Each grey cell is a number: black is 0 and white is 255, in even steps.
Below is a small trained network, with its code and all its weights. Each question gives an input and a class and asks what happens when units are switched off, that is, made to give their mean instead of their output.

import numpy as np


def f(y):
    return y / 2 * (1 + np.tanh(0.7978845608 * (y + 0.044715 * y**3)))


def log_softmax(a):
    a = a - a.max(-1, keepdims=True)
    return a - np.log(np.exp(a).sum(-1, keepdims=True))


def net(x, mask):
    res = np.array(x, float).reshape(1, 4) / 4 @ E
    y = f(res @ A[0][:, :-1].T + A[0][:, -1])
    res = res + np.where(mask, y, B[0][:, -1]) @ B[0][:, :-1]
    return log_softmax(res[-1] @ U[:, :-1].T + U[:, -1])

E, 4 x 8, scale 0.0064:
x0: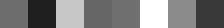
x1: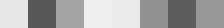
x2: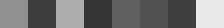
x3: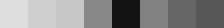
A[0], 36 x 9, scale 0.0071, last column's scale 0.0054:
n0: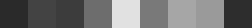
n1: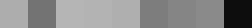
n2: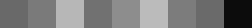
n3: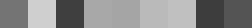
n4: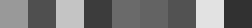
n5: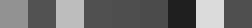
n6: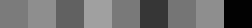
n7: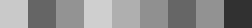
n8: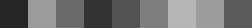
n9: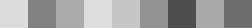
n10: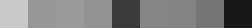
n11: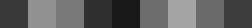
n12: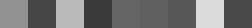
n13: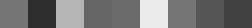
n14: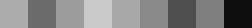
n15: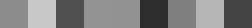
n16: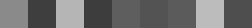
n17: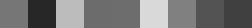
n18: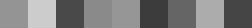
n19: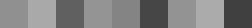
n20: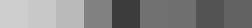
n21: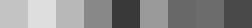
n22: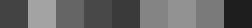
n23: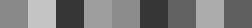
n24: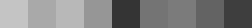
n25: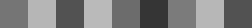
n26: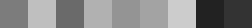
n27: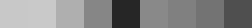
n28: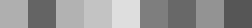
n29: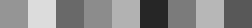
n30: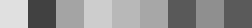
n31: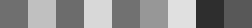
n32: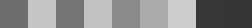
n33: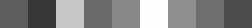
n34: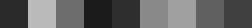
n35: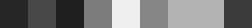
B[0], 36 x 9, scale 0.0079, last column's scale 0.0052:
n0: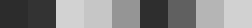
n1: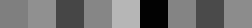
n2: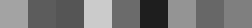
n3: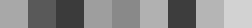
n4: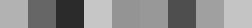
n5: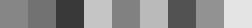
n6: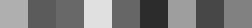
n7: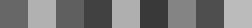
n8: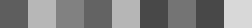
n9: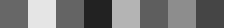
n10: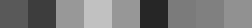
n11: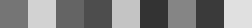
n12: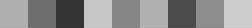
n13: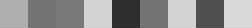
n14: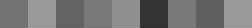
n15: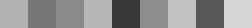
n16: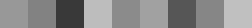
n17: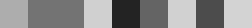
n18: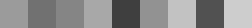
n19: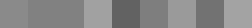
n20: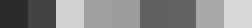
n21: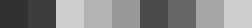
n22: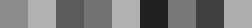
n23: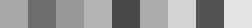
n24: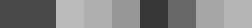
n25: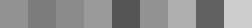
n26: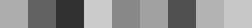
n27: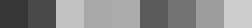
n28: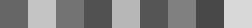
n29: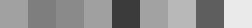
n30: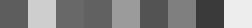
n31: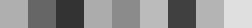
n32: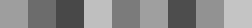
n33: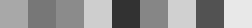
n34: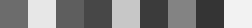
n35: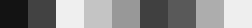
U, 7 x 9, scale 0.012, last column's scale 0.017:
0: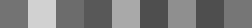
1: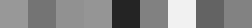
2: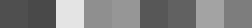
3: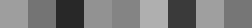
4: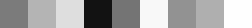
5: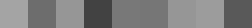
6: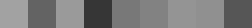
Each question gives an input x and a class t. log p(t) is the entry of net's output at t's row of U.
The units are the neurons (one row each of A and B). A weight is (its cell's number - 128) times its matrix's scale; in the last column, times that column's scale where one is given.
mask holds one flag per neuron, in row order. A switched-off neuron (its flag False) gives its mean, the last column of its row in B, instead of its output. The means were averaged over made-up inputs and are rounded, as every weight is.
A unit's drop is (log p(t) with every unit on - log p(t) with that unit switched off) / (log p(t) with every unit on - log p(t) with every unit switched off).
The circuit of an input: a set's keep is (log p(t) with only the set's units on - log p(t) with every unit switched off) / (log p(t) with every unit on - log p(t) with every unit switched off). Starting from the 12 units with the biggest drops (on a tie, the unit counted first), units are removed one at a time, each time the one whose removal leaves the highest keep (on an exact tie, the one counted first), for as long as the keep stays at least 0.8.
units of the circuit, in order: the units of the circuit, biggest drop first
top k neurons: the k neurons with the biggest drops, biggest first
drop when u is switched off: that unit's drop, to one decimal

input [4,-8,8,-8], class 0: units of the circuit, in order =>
n34
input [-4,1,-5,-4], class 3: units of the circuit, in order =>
n3; n31
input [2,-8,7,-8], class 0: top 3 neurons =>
n34; n11; n8
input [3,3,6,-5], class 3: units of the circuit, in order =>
n12; n4
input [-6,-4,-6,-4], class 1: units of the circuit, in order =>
n23; n15
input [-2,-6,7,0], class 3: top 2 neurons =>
n5; n12
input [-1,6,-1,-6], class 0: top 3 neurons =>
n9; n28; n30
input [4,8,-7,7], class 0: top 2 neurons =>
n9; n30
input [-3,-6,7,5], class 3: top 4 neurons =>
n5; n12; n4; n16
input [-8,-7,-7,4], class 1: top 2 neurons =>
n23; n15
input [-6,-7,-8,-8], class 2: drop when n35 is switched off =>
1.0
